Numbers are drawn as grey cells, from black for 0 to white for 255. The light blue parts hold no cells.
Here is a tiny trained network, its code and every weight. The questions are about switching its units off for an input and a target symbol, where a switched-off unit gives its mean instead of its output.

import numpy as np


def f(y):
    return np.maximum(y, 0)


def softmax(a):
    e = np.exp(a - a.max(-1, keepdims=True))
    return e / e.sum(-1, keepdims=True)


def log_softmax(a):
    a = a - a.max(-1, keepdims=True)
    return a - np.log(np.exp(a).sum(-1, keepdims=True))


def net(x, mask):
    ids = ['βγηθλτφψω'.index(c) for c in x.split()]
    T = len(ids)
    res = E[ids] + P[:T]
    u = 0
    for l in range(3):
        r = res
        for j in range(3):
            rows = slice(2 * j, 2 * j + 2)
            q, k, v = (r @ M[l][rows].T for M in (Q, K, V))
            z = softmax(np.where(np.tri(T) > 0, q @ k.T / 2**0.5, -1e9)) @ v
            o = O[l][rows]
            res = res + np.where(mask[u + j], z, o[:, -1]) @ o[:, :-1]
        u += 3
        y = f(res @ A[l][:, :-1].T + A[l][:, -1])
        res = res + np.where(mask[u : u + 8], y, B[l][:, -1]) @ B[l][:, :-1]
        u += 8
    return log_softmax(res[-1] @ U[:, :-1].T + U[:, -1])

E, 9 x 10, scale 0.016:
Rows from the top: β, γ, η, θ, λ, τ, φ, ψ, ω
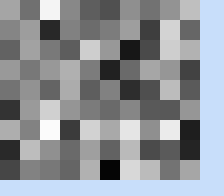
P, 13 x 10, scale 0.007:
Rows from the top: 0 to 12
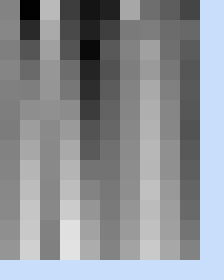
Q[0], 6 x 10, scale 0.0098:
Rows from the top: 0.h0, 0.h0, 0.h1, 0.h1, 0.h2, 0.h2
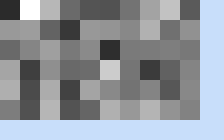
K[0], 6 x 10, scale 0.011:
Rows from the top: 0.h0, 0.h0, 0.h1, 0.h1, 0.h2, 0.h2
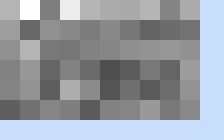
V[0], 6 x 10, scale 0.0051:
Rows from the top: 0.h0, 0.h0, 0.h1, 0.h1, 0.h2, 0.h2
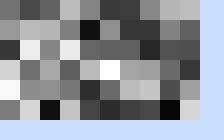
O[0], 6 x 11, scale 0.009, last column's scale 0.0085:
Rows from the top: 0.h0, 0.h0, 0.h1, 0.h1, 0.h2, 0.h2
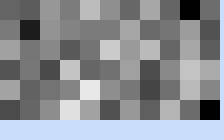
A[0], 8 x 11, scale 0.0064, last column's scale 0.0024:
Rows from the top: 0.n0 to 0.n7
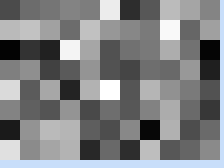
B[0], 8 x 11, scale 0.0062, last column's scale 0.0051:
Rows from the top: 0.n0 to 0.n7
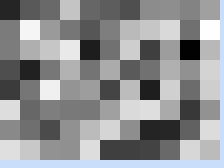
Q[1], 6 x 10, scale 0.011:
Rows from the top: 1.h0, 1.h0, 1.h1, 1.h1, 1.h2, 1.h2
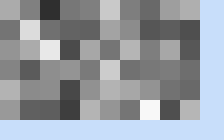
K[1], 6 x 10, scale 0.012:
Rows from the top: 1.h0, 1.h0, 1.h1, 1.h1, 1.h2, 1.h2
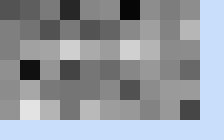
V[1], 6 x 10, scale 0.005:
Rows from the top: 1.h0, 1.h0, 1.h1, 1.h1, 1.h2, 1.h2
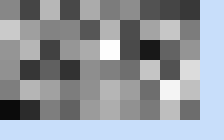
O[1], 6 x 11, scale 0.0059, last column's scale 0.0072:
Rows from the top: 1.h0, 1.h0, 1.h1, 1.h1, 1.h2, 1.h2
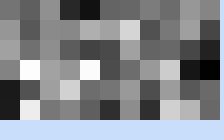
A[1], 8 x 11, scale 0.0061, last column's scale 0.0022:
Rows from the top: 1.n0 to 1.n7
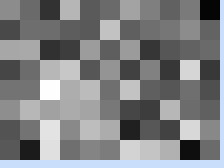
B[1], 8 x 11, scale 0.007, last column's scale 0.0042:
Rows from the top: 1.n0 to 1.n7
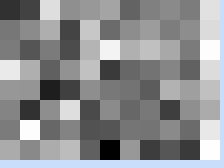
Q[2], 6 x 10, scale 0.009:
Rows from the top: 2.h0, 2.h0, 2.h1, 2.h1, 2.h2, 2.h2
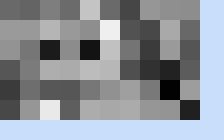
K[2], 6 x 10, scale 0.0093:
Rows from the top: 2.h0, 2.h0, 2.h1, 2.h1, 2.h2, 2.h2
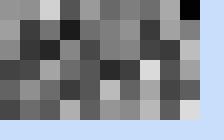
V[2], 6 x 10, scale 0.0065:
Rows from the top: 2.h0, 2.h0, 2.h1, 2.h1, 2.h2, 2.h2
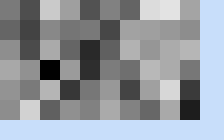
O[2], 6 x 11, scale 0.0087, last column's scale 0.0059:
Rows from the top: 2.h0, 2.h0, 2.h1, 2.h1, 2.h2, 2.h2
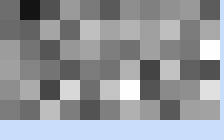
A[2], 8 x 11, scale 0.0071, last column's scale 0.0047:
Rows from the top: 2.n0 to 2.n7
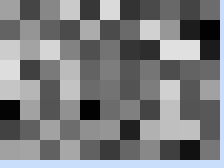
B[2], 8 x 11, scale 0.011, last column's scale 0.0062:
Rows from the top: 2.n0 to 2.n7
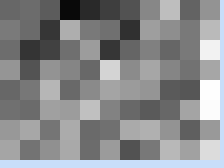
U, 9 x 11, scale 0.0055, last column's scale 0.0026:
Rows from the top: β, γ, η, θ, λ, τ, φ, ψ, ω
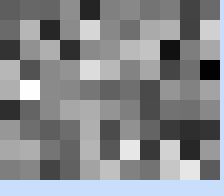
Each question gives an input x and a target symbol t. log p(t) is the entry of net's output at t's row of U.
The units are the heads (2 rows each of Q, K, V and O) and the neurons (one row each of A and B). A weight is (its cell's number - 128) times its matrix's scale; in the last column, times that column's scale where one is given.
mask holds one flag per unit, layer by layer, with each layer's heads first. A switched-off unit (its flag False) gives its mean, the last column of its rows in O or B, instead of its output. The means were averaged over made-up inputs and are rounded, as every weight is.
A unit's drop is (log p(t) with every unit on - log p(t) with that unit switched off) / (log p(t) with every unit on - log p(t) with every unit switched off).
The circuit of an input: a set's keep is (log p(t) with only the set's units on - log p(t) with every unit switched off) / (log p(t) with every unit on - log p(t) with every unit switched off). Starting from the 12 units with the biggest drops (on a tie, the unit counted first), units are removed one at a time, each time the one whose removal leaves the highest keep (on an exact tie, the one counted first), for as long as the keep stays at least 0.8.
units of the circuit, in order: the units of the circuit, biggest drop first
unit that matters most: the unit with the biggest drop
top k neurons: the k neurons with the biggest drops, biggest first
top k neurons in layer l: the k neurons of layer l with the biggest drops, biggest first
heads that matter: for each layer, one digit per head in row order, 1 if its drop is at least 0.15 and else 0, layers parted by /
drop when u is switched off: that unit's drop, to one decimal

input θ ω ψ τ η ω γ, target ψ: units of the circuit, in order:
[2.h1]
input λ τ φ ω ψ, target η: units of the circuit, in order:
[0.h2 2.h2]
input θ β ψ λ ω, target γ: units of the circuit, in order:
[0.h0 0.h1 1.h1 2.n1]
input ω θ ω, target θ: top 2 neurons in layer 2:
[2.n3 2.n7]
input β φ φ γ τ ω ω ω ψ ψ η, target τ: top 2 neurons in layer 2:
[2.n5 2.n4]
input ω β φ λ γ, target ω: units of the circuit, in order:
[0.n4 0.h2 1.n7 1.h1]
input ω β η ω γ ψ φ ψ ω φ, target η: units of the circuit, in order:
[0.h1 0.n2 2.h2]
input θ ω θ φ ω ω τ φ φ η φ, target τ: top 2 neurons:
[0.n2 0.n0]
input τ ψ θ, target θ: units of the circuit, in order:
[0.h1 0.n7 1.h2]
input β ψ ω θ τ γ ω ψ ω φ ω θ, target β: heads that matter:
010 / 000 / 000
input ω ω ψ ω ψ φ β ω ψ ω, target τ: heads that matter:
011 / 000 / 000
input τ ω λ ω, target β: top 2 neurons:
[0.n7 0.n1]
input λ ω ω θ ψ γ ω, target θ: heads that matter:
110 / 001 / 000
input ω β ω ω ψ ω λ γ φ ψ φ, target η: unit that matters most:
0.n1
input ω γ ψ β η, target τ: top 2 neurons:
[0.n4 2.n5]
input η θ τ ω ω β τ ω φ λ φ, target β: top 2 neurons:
[0.n7 0.n3]
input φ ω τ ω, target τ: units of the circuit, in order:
[0.h1 0.n2 2.n5]
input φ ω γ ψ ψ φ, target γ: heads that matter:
010 / 000 / 011
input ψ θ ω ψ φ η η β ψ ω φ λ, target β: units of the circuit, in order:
[1.n5 2.n0]
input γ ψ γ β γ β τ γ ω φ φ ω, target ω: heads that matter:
111 / 000 / 000
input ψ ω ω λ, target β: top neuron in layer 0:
[0.n0]
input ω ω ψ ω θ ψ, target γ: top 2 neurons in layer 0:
[0.n6 0.n2]
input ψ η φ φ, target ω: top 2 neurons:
[0.n4 0.n1]
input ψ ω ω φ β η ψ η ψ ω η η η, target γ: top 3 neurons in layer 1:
[1.n1 1.n3 1.n6]
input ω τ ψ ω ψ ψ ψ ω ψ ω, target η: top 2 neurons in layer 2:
[2.n7 2.n1]
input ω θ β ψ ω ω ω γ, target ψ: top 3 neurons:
[0.n1 0.n4 0.n3]
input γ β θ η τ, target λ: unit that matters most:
1.n6
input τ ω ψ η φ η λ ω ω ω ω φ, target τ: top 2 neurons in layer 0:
[0.n2 0.n4]
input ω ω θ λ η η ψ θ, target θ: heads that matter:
011 / 000 / 000
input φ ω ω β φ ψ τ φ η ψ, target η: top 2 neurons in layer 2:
[2.n7 2.n1]
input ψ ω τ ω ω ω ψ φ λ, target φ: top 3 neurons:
[2.n2 0.n4 0.n7]
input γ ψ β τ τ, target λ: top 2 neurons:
[1.n6 2.n7]
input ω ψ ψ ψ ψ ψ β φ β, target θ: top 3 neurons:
[1.n3 2.n3 0.n4]
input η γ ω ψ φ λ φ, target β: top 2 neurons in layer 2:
[2.n0 2.n3]
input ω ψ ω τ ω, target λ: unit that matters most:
2.h0
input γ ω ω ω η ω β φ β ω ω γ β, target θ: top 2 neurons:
[0.n4 1.n3]
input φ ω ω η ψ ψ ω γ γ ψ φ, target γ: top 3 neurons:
[0.n4 0.n1 0.n3]
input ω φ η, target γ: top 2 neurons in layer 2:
[2.n6 2.n2]
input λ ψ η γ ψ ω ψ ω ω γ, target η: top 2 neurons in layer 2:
[2.n4 2.n7]
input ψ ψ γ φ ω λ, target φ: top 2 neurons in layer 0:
[0.n4 0.n7]
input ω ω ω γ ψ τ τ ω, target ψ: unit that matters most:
0.h1
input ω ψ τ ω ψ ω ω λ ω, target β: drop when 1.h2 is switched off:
0.3
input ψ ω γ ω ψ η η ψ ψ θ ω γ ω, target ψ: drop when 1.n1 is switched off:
0.0
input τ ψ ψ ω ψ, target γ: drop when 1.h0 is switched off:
0.1
